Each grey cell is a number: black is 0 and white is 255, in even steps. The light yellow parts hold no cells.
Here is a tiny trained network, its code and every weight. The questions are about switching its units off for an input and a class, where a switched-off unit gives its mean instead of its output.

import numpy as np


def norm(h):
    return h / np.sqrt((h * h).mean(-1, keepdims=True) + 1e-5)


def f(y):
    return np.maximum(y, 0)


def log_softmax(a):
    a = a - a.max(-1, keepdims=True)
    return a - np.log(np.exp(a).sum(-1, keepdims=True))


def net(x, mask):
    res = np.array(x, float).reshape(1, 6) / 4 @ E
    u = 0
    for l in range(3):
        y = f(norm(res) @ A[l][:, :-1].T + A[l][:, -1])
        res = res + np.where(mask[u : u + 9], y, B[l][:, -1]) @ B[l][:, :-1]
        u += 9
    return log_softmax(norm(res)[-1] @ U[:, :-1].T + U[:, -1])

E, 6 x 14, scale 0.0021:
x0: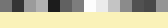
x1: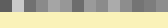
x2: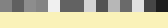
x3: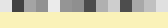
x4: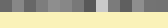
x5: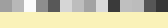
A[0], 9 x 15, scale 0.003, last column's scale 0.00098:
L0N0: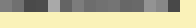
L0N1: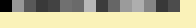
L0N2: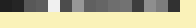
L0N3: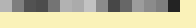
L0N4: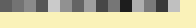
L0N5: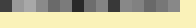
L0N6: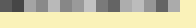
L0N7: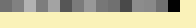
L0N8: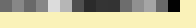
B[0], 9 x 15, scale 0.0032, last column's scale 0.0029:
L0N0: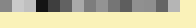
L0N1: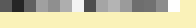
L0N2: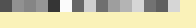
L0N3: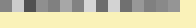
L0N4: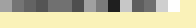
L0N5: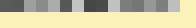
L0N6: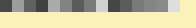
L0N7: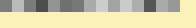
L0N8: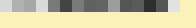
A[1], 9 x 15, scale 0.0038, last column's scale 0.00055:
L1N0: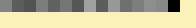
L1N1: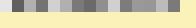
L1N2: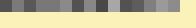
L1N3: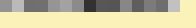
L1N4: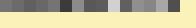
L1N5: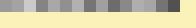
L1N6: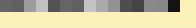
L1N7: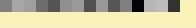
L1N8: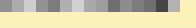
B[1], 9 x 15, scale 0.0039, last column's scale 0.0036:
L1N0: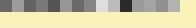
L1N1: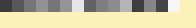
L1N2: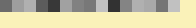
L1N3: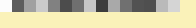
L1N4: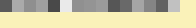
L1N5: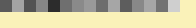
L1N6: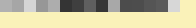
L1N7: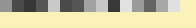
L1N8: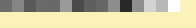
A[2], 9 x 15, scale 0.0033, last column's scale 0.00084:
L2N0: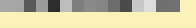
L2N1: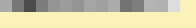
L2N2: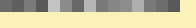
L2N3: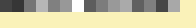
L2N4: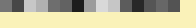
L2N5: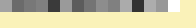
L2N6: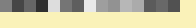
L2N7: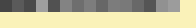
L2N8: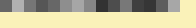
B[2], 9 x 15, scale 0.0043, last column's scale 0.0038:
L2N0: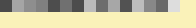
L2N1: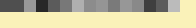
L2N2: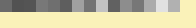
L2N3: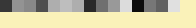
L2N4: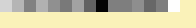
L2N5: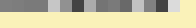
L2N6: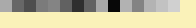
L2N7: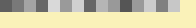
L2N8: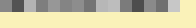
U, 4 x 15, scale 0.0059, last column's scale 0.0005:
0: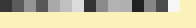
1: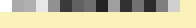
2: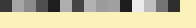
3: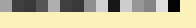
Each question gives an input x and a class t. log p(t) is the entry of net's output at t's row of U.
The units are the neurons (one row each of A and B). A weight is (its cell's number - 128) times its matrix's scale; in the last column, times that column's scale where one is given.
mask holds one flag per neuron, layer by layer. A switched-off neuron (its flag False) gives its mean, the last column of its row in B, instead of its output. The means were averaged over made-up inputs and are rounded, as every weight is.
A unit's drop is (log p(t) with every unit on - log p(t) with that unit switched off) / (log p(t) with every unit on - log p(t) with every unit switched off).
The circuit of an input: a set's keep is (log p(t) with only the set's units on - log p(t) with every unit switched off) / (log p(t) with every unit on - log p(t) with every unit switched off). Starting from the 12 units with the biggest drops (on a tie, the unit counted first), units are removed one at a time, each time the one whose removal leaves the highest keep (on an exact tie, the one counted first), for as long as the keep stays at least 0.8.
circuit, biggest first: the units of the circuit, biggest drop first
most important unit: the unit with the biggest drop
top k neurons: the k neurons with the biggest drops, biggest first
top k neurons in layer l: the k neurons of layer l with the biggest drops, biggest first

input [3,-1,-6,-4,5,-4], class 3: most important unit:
L1N7
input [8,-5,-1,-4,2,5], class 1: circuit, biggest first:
[L1N6, L2N4]
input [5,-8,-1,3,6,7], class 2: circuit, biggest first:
[L1N8, L2N0]
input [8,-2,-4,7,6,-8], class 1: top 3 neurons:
[L1N6, L2N4, L0N1]
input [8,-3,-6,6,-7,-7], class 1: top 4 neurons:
[L1N6, L2N4, L0N1, L1N8]
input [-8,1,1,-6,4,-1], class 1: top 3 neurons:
[L1N3, L0N8, L1N1]
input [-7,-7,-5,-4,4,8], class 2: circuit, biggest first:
[L1N8, L2N0]
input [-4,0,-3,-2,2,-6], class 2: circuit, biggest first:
[L0N2, L1N2]
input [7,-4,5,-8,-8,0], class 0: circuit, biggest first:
[L0N1, L2N3]
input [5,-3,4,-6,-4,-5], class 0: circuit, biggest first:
[L0N1, L2N3]
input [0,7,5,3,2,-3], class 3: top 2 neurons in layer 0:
[L0N4, L0N1]
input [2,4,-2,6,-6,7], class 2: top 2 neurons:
[L1N8, L1N5]
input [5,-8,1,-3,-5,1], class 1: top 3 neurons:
[L1N6, L1N1, L2N4]
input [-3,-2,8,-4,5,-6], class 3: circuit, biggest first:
[L0N4]
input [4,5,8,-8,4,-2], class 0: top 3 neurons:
[L0N1, L1N7, L2N3]
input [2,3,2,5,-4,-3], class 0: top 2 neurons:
[L1N1, L2N3]
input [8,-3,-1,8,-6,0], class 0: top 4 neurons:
[L1N1, L2N3, L1N3, L0N8]
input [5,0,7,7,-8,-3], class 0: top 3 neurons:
[L1N1, L1N7, L2N3]
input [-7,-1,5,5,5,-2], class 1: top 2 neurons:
[L0N8, L0N1]
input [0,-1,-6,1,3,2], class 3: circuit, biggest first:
[L1N7]
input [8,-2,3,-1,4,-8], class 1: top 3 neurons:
[L1N6, L2N4, L1N8]
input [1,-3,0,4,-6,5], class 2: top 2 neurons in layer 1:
[L1N8, L1N5]
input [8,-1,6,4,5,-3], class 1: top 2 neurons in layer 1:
[L1N6, L1N7]
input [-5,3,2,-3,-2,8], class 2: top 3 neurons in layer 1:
[L1N8, L1N6, L1N5]
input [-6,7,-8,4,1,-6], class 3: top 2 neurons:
[L1N7, L2N4]
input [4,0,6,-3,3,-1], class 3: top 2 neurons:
[L2N6, L1N1]
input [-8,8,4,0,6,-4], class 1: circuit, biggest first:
[L0N8]
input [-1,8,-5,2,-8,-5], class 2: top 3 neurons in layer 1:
[L1N4, L1N2, L1N0]
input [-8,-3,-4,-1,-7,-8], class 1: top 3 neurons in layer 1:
[L1N3, L1N8, L1N5]
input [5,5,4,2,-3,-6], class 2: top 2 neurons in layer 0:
[L0N8, L0N2]
